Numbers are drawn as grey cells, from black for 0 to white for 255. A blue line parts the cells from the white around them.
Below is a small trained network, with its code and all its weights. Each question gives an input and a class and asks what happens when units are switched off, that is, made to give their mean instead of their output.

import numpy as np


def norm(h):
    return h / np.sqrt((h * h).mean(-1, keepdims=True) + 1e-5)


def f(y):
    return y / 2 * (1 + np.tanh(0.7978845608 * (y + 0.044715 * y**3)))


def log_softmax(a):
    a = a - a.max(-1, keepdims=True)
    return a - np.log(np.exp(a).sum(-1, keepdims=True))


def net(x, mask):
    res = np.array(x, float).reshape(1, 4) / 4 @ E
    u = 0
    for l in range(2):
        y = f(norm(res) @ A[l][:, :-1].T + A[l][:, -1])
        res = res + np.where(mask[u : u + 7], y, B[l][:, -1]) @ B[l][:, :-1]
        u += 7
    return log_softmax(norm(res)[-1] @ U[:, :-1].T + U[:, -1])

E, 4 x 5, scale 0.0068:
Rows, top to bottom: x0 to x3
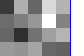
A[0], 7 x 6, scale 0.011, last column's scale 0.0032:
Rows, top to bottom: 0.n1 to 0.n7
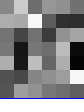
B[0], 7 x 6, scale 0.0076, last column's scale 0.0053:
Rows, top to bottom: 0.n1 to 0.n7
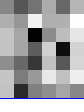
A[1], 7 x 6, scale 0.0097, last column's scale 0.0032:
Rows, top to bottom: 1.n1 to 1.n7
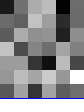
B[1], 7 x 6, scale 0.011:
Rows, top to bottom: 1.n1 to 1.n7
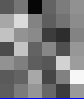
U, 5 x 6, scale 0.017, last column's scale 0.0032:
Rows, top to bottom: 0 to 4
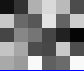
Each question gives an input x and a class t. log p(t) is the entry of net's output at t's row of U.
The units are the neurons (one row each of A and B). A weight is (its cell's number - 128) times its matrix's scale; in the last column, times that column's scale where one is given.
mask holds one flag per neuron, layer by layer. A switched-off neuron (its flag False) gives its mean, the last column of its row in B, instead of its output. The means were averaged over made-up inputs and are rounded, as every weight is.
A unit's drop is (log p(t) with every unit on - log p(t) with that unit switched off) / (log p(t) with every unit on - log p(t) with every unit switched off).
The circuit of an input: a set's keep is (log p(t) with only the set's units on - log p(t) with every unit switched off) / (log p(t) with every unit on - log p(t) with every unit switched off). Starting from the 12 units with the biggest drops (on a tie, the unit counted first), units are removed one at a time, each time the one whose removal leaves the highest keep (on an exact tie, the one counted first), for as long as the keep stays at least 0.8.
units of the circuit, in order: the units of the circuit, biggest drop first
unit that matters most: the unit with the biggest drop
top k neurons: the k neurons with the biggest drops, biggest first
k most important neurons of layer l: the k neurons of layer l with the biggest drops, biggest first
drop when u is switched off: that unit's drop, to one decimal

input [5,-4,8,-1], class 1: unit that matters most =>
0.n4
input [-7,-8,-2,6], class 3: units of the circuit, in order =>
(0.n3; 1.n5)
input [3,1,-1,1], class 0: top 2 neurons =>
(0.n4; 0.n7)
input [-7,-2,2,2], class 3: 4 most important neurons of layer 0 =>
(0.n3; 0.n6; 0.n1; 0.n4)
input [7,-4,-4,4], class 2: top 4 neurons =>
(0.n6; 0.n1; 0.n2; 1.n1)
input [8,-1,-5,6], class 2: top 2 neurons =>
(0.n6; 1.n1)
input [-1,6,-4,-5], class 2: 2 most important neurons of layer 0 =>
(0.n2; 0.n3)
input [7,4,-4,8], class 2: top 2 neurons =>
(1.n1; 0.n6)
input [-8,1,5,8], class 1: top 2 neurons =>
(0.n5; 0.n3)
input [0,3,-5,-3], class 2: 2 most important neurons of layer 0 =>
(0.n6; 0.n3)
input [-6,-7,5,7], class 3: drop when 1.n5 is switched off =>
0.1
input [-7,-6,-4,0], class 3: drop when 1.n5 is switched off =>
0.2
